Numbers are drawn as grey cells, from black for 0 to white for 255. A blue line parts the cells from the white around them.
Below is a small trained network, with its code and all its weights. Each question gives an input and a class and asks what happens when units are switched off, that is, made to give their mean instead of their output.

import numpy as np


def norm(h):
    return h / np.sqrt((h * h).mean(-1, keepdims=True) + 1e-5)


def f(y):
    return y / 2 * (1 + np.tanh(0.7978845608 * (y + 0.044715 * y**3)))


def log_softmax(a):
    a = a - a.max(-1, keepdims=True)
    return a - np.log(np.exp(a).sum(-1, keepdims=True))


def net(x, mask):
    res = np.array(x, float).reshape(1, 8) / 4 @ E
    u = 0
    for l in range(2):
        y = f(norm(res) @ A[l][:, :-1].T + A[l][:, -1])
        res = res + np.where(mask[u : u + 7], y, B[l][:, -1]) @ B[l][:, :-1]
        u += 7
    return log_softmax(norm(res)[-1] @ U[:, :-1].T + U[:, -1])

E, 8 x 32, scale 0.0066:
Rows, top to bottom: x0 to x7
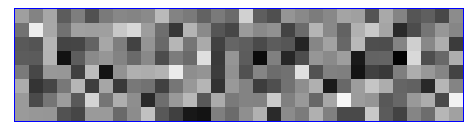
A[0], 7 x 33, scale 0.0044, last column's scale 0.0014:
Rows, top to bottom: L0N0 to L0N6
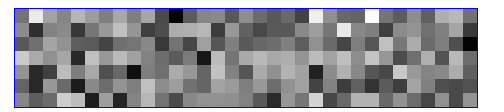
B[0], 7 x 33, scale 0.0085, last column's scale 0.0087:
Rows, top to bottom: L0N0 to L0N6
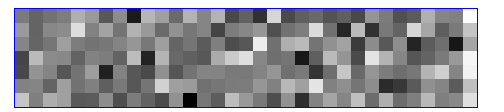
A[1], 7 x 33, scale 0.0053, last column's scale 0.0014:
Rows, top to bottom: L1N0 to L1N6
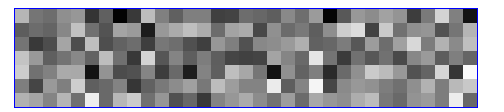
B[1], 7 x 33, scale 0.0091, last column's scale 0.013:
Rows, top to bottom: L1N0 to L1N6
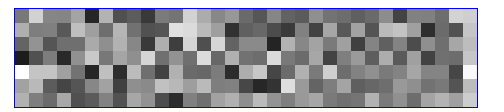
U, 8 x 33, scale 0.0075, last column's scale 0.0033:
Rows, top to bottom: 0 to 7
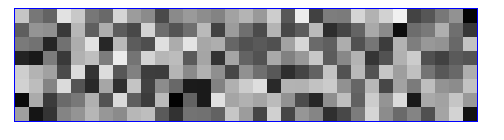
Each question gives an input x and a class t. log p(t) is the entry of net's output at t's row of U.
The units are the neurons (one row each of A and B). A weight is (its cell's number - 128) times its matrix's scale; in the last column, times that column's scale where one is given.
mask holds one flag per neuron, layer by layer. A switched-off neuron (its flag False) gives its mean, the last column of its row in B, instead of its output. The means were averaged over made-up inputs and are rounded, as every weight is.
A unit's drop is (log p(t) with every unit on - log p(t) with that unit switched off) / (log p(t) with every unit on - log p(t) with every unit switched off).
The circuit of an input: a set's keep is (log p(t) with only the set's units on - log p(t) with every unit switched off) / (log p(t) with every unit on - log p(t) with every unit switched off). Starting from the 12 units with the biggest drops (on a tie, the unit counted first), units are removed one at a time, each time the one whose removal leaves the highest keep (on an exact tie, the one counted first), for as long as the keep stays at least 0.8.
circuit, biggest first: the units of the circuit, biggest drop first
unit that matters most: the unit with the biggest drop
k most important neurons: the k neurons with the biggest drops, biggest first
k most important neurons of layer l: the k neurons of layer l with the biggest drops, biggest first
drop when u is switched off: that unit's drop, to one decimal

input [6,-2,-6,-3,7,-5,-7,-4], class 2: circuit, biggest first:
L1N4
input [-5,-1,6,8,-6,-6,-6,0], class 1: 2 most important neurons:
L0N0, L1N1
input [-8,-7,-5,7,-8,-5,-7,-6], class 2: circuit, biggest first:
L0N6, L1N4
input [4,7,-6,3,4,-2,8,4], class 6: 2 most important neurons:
L1N4, L0N3
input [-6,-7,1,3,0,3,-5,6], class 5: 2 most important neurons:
L0N2, L1N4
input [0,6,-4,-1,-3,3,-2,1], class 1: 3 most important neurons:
L0N0, L1N1, L1N3
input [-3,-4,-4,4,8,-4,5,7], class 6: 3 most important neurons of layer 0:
L0N4, L0N6, L0N3
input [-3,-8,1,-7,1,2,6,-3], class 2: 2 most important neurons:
L0N3, L1N1
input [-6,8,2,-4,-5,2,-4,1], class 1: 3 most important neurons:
L0N0, L1N3, L1N1
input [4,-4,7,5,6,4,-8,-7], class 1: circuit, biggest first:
L1N1, L0N2
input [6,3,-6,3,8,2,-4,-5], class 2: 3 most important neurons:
L1N4, L0N6, L1N3
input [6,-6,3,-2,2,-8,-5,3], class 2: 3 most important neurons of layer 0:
L0N3, L0N5, L0N6
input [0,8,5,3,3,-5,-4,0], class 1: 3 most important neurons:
L0N0, L1N1, L0N1
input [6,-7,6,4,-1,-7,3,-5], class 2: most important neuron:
L0N4
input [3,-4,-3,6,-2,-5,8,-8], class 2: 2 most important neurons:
L1N4, L0N4
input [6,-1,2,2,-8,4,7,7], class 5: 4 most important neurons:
L0N3, L1N1, L1N6, L1N3
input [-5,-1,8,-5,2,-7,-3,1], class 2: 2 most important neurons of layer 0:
L0N3, L0N5
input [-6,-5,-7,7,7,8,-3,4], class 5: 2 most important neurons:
L0N0, L1N4
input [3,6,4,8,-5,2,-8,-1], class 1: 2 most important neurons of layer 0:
L0N0, L0N3
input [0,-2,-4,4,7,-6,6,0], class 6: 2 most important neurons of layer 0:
L0N3, L0N0
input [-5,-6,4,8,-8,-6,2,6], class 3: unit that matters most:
L1N3
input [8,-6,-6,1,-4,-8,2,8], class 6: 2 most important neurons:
L1N4, L0N6
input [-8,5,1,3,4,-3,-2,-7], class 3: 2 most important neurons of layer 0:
L0N3, L0N4
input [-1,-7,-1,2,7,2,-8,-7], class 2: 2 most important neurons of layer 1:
L1N4, L1N6
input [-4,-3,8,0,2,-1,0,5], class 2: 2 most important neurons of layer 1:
L1N4, L1N2
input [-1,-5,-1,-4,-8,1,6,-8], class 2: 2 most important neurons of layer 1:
L1N1, L1N4
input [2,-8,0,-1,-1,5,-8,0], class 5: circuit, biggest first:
L1N1
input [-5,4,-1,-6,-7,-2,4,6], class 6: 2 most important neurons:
L0N0, L1N4
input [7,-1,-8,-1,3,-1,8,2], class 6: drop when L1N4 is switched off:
0.2
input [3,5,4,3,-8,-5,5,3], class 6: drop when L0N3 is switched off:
0.4
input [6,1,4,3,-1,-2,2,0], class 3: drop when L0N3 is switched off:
0.0
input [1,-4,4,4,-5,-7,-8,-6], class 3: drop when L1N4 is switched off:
0.4
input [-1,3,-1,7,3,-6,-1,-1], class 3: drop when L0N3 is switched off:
0.1
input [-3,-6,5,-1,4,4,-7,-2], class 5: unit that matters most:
L0N2
